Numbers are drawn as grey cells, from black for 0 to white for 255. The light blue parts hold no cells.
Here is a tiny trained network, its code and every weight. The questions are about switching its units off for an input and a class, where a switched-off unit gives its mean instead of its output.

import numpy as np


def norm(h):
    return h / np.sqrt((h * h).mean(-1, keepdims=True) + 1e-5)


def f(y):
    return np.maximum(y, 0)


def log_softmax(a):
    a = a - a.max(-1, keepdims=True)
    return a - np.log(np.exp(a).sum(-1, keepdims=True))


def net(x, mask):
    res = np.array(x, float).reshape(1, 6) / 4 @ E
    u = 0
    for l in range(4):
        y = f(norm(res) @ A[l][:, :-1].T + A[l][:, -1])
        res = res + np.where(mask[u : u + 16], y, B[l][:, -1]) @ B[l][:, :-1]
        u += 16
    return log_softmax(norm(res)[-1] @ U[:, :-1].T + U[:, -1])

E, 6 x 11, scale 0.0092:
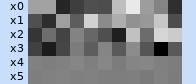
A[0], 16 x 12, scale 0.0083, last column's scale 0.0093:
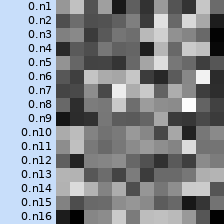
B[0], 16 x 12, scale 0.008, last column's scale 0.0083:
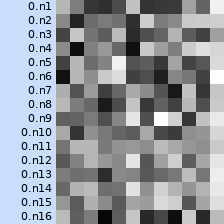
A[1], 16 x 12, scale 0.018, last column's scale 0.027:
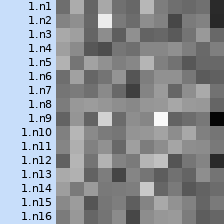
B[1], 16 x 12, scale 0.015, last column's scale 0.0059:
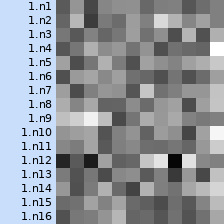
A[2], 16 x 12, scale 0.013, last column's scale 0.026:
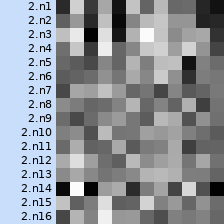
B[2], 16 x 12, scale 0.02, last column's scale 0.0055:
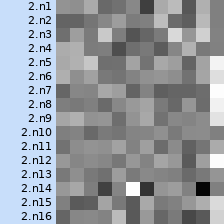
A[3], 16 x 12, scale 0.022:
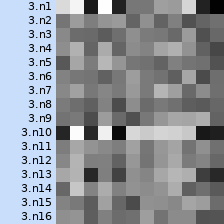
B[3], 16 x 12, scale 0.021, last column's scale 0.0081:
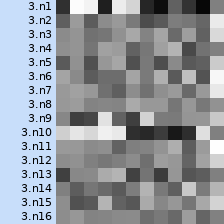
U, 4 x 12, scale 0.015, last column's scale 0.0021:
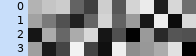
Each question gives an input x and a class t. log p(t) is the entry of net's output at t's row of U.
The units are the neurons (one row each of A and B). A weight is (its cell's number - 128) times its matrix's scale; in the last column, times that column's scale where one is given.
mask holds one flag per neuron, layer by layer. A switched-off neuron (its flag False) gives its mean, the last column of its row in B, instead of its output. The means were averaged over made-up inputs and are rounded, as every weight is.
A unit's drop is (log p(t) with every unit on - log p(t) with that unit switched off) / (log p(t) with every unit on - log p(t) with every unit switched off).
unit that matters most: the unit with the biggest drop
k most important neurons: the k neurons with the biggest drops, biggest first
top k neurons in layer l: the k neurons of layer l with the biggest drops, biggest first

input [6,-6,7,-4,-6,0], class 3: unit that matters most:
0.n2
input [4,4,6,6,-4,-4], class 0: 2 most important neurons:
[0.n9 2.n5]
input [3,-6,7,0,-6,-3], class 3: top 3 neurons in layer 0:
[0.n4 0.n2 0.n8]
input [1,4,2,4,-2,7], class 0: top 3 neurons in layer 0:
[0.n9 0.n1 0.n12]
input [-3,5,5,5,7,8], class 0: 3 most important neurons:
[0.n9 0.n12 0.n1]
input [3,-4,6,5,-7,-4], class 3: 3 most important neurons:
[0.n4 0.n2 1.n7]
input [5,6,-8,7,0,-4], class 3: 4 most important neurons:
[1.n14 0.n15 0.n7 1.n5]
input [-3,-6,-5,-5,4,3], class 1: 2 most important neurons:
[0.n10 1.n13]
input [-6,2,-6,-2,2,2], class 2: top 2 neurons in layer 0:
[0.n6 0.n4]
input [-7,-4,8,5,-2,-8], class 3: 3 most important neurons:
[0.n4 0.n5 1.n4]
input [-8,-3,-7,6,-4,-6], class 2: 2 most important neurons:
[0.n6 0.n12]
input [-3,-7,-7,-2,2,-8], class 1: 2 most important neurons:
[1.n13 1.n3]
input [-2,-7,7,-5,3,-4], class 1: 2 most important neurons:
[0.n1 1.n3]
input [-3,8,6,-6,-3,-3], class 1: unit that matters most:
0.n8
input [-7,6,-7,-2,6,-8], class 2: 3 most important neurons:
[0.n6 0.n1 0.n4]
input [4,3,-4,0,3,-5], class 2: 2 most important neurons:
[0.n5 0.n3]
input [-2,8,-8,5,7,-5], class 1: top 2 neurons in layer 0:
[0.n16 0.n7]
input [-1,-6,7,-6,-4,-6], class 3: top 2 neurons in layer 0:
[0.n4 0.n2]
